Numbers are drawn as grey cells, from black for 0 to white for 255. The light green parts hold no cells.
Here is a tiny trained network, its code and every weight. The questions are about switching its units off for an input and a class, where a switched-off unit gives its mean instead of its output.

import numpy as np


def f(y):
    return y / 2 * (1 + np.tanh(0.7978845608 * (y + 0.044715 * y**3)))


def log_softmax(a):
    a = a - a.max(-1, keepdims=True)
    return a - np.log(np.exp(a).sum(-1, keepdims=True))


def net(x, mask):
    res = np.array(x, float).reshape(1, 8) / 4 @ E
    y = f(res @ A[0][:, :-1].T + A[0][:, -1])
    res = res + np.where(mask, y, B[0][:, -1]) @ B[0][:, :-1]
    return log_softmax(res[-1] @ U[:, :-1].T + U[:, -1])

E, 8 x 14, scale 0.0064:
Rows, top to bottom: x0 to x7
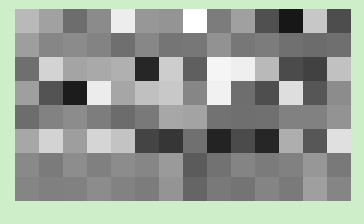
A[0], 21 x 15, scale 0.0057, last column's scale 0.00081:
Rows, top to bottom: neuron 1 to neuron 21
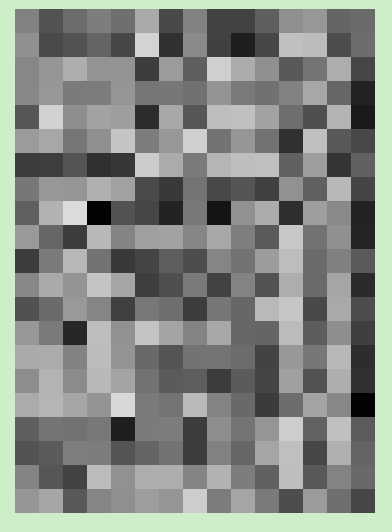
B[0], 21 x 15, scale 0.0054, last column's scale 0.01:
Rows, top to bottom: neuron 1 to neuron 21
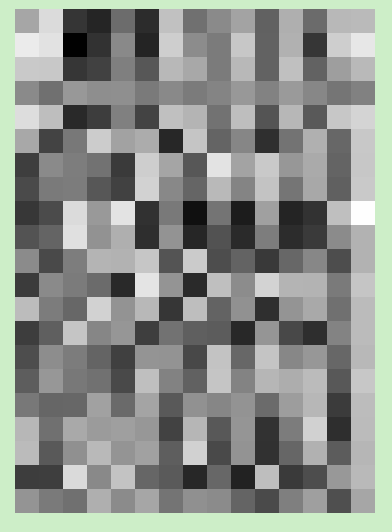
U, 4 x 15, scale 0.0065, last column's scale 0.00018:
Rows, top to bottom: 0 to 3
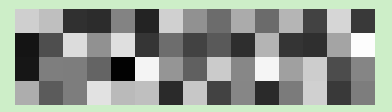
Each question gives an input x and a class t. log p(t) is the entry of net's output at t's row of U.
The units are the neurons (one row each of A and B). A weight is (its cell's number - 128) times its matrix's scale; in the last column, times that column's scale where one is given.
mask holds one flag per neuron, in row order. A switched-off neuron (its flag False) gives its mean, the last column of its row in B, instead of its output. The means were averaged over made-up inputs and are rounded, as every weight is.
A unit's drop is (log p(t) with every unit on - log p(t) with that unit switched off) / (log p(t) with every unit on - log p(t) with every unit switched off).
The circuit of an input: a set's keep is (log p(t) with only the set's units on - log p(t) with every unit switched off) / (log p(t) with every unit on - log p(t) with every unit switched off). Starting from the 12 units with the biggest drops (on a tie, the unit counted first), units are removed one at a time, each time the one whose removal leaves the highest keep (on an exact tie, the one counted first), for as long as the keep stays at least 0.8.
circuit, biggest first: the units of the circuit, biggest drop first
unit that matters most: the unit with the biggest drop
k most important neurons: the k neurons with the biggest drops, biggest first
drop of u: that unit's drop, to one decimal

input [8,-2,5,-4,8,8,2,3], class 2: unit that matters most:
neuron 12
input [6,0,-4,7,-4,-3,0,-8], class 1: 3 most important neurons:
neuron 20; neuron 14; neuron 10
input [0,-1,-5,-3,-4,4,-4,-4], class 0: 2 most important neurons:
neuron 2; neuron 1
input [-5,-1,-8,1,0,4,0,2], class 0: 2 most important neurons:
neuron 2; neuron 1
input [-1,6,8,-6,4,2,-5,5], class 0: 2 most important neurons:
neuron 5; neuron 3
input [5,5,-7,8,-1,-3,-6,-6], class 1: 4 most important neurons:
neuron 20; neuron 14; neuron 10; neuron 5
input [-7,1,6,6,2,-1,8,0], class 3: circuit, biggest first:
neuron 18; neuron 19
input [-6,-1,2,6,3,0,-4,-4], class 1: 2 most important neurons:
neuron 20; neuron 10
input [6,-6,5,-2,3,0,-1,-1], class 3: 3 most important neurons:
neuron 6; neuron 2; neuron 1
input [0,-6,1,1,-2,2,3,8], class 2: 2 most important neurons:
neuron 9; neuron 2
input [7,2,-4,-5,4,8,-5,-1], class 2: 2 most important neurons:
neuron 12; neuron 8
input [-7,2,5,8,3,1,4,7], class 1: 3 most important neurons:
neuron 20; neuron 10; neuron 14
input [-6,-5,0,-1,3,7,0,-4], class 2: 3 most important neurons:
neuron 12; neuron 8; neuron 16
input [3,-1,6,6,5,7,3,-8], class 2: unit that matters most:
neuron 12
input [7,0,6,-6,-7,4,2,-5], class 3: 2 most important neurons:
neuron 6; neuron 2
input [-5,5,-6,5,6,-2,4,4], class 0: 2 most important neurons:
neuron 2; neuron 9
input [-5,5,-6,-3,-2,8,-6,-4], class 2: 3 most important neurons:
neuron 8; neuron 12; neuron 16
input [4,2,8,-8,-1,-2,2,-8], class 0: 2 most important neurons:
neuron 5; neuron 3
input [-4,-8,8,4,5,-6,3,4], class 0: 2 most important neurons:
neuron 5; neuron 3
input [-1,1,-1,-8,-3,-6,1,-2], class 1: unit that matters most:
neuron 9
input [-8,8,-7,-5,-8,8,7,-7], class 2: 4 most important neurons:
neuron 8; neuron 12; neuron 16; neuron 15
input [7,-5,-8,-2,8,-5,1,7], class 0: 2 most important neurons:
neuron 2; neuron 1
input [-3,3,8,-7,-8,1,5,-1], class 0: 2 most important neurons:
neuron 5; neuron 3
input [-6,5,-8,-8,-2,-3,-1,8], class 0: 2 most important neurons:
neuron 2; neuron 1
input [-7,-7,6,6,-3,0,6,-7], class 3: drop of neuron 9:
0.4
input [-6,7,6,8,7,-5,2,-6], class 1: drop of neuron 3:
0.0
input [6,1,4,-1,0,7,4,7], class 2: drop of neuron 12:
0.2
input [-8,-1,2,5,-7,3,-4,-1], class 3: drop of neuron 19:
0.1
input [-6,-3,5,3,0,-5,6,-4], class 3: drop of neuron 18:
0.3
